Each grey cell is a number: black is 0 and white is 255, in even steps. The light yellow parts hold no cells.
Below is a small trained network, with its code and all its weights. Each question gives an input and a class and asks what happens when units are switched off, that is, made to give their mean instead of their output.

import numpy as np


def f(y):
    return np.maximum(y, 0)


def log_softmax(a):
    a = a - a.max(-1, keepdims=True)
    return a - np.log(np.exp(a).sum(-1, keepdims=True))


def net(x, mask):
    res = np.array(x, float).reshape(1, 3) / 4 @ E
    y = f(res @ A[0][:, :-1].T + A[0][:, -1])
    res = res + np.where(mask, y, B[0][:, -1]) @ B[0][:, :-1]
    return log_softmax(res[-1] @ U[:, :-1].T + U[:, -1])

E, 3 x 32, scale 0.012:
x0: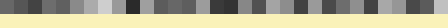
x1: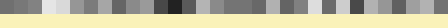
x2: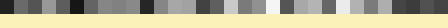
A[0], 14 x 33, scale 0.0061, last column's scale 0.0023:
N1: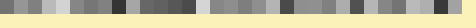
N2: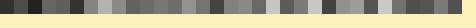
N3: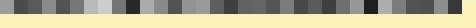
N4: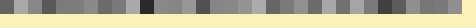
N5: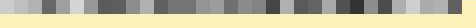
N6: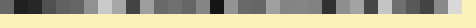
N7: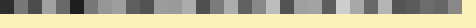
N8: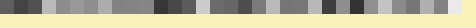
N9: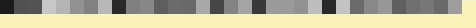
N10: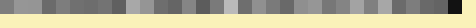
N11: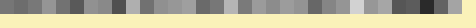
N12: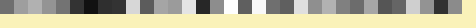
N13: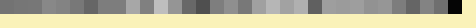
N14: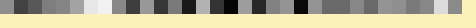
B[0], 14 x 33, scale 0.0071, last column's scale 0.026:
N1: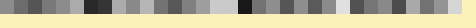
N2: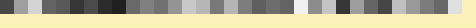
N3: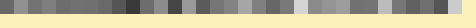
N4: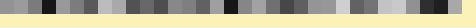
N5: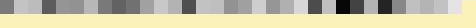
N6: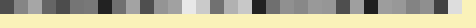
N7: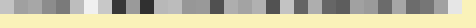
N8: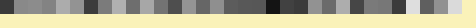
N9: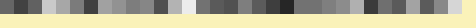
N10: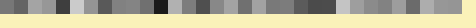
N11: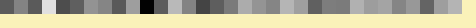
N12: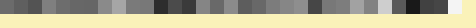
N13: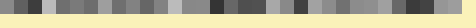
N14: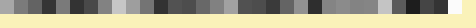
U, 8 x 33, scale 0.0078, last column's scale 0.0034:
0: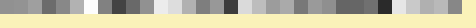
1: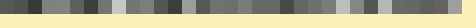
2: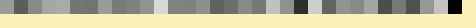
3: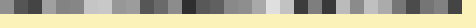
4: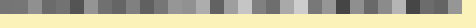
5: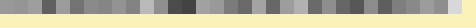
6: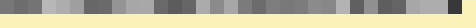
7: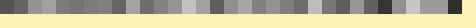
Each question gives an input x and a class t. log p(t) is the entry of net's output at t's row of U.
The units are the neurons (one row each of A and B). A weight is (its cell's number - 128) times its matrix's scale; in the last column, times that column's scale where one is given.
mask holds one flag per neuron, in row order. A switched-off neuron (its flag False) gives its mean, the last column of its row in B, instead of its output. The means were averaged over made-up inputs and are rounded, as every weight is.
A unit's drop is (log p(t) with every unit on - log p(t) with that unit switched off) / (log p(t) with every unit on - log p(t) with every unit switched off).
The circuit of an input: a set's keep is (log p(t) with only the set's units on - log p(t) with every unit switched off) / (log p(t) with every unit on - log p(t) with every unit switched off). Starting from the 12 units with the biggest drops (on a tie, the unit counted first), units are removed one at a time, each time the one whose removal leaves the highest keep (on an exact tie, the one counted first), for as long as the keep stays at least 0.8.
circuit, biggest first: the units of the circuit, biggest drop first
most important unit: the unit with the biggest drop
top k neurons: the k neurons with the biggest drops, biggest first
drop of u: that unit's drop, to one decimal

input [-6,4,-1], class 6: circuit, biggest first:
(N14 N1)
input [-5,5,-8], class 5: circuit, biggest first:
(N5)
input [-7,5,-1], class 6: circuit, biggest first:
(N14 N1)
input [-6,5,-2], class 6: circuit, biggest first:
(N1 N14)
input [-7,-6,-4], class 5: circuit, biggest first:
(N6 N5)
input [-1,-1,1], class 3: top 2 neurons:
(N2 N6)
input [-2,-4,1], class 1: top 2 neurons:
(N5 N7)
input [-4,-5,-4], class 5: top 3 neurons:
(N7 N6 N12)
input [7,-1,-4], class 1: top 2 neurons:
(N14 N7)
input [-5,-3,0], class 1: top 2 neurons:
(N7 N2)
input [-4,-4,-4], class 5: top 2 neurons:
(N7 N6)
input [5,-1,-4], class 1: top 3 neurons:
(N14 N7 N2)
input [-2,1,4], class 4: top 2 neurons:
(N7 N8)
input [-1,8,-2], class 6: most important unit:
N12
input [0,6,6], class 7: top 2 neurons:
(N7 N14)
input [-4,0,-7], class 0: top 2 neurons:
(N14 N5)
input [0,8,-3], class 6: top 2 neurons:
(N12 N5)
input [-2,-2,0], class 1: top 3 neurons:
(N7 N5 N2)
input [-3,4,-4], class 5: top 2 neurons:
(N5 N9)
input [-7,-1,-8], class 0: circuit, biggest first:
(N5)
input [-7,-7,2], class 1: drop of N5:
0.4
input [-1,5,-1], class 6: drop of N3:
0.1
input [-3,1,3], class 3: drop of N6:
0.1
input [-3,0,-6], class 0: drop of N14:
0.2
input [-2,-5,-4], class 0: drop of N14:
0.3
